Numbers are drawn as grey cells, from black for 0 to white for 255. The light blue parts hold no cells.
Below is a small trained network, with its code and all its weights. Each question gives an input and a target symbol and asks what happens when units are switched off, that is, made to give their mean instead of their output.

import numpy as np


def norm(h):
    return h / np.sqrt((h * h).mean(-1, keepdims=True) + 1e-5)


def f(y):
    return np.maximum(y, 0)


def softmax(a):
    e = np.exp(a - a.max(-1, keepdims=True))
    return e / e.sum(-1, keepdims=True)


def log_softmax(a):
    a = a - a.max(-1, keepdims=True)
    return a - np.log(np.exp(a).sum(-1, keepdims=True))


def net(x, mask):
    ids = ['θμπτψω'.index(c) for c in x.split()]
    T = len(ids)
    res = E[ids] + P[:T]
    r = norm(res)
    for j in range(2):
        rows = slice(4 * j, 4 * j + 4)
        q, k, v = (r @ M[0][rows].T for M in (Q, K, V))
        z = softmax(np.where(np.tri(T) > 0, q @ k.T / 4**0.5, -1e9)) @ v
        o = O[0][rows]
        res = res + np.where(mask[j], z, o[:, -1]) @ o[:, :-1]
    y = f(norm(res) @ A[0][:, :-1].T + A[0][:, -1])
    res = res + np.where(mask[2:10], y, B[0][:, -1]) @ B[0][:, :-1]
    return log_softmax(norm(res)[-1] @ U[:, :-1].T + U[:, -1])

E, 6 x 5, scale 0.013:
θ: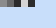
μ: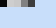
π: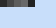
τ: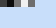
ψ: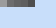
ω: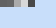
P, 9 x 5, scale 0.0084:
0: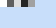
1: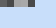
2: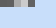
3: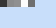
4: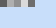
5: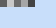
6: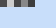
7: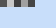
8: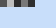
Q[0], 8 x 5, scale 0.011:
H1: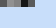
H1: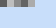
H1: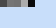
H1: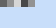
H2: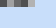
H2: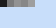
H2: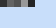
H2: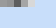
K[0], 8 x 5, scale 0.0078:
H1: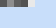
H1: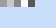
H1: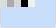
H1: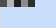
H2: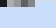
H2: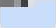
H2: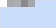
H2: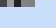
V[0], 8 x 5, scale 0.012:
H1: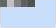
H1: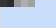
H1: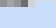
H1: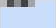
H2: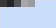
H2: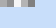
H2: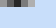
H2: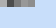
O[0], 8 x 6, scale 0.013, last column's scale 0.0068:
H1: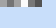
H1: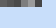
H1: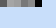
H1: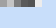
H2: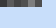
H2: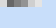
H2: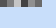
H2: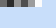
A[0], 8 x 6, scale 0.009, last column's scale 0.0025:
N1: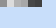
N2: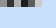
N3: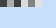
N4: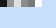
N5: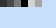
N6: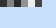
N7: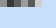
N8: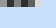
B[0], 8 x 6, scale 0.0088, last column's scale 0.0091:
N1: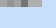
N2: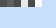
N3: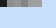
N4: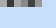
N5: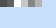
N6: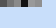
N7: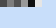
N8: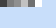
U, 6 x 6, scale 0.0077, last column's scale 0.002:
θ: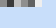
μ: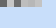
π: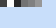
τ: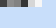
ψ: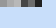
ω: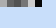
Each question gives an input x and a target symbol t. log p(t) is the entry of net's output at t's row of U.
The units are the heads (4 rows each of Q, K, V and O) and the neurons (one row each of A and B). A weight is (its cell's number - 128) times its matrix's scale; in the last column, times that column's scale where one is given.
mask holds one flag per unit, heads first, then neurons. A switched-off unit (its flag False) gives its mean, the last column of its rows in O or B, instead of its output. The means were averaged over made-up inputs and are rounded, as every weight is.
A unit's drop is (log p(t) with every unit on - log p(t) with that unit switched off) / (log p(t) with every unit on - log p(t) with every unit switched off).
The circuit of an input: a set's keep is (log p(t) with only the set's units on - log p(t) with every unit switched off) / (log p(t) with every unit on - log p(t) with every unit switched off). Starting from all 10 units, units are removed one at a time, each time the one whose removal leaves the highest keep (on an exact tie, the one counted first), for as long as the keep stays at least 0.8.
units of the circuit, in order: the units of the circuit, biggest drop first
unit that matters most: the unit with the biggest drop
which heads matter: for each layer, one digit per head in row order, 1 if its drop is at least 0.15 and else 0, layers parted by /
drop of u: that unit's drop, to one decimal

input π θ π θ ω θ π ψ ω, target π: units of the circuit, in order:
(H2 N5)
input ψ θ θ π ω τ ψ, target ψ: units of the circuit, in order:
(H1 N7)
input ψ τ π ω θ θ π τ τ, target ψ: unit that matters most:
H1
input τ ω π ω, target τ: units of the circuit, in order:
(H1 N6)
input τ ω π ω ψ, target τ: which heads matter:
10
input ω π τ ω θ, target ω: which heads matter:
01
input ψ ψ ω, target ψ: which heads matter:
10
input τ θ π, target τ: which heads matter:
11
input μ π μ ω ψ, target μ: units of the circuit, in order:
(H2 H1)
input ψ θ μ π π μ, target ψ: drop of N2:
0.2
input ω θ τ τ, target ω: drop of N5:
0.1
